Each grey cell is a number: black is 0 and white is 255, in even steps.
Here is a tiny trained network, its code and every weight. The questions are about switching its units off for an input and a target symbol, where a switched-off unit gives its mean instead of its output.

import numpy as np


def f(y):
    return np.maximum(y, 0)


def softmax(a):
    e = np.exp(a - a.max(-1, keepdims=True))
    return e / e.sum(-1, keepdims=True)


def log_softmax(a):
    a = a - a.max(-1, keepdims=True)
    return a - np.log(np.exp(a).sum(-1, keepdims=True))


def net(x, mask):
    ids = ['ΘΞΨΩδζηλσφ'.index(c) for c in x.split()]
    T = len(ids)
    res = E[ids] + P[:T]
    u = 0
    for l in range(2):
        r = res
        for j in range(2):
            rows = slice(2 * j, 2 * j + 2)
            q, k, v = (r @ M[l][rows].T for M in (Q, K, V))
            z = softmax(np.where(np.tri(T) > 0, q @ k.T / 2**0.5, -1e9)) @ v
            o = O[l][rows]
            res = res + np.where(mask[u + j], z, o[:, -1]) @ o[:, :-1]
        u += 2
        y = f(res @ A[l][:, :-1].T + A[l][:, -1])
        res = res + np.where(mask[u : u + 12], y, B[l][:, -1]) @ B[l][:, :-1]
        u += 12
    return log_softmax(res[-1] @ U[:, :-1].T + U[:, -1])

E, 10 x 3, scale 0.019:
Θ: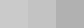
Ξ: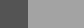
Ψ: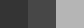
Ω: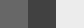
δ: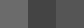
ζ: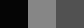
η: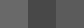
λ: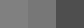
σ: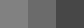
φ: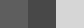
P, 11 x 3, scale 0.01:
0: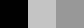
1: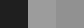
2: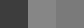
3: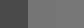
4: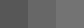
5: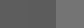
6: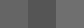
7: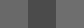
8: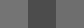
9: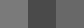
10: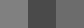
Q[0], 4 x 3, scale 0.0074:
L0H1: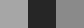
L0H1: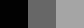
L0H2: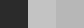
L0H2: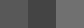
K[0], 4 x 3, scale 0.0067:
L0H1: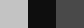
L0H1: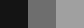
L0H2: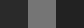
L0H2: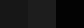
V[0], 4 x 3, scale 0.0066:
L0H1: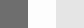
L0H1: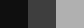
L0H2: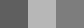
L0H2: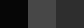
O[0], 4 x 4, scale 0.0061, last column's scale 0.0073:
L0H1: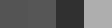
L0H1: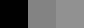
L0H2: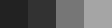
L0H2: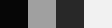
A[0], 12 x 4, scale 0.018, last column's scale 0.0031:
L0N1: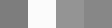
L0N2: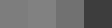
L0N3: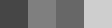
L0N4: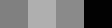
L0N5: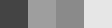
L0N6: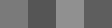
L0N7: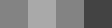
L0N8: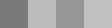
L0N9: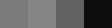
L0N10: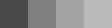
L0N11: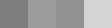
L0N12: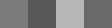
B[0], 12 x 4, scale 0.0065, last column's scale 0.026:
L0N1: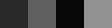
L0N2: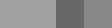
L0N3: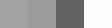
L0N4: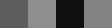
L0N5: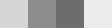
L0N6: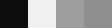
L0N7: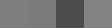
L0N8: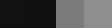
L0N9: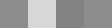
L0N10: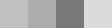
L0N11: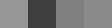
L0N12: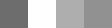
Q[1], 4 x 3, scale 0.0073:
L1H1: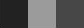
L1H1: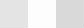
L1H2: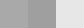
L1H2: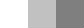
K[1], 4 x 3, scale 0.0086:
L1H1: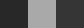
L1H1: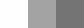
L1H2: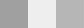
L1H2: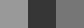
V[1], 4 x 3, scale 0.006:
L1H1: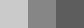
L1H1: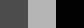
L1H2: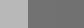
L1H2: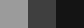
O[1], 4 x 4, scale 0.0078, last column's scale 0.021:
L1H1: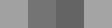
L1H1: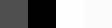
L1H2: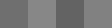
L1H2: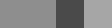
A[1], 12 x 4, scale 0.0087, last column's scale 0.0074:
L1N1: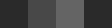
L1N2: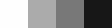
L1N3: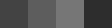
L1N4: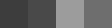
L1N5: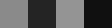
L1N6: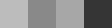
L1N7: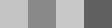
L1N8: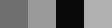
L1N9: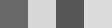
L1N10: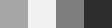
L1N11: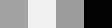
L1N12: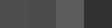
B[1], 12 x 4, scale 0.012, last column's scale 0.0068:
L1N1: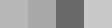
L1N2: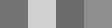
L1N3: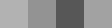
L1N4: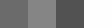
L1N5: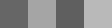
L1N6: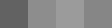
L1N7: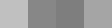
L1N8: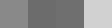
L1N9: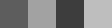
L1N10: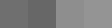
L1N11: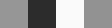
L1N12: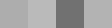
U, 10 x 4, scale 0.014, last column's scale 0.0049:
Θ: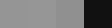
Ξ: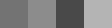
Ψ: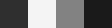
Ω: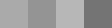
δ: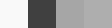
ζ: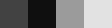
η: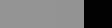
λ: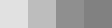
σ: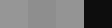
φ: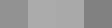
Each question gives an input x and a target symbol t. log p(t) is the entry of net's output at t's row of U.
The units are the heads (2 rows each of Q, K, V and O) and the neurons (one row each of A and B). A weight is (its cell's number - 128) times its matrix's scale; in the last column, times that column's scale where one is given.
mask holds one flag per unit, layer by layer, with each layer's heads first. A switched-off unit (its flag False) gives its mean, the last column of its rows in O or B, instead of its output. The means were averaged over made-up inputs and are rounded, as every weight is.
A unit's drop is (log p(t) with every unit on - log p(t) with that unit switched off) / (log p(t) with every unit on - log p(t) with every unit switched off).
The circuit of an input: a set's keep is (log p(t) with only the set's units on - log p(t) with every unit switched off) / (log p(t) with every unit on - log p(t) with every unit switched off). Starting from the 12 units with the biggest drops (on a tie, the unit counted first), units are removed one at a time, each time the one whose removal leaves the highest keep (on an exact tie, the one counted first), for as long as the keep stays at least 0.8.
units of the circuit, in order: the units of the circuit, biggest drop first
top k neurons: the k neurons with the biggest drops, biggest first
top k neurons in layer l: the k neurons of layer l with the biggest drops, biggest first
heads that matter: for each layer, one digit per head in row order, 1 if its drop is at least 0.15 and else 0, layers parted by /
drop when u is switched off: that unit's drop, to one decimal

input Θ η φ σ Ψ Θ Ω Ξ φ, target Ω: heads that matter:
10 / 01
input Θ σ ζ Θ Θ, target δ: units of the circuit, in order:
(L0H2)
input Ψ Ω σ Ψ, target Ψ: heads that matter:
00 / 00
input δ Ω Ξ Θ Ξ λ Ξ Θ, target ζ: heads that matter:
01 / 00
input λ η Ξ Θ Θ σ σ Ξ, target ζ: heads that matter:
00 / 00
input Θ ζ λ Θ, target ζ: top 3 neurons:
(L0N5; L0N10; L0N1)
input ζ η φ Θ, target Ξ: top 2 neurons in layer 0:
(L0N1; L0N8)
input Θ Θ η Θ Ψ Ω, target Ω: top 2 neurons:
(L1N11; L0N12)
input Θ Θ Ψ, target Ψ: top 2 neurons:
(L1N9; L0N6)
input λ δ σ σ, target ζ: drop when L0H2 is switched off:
-0.1
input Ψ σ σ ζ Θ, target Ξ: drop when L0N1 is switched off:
0.6
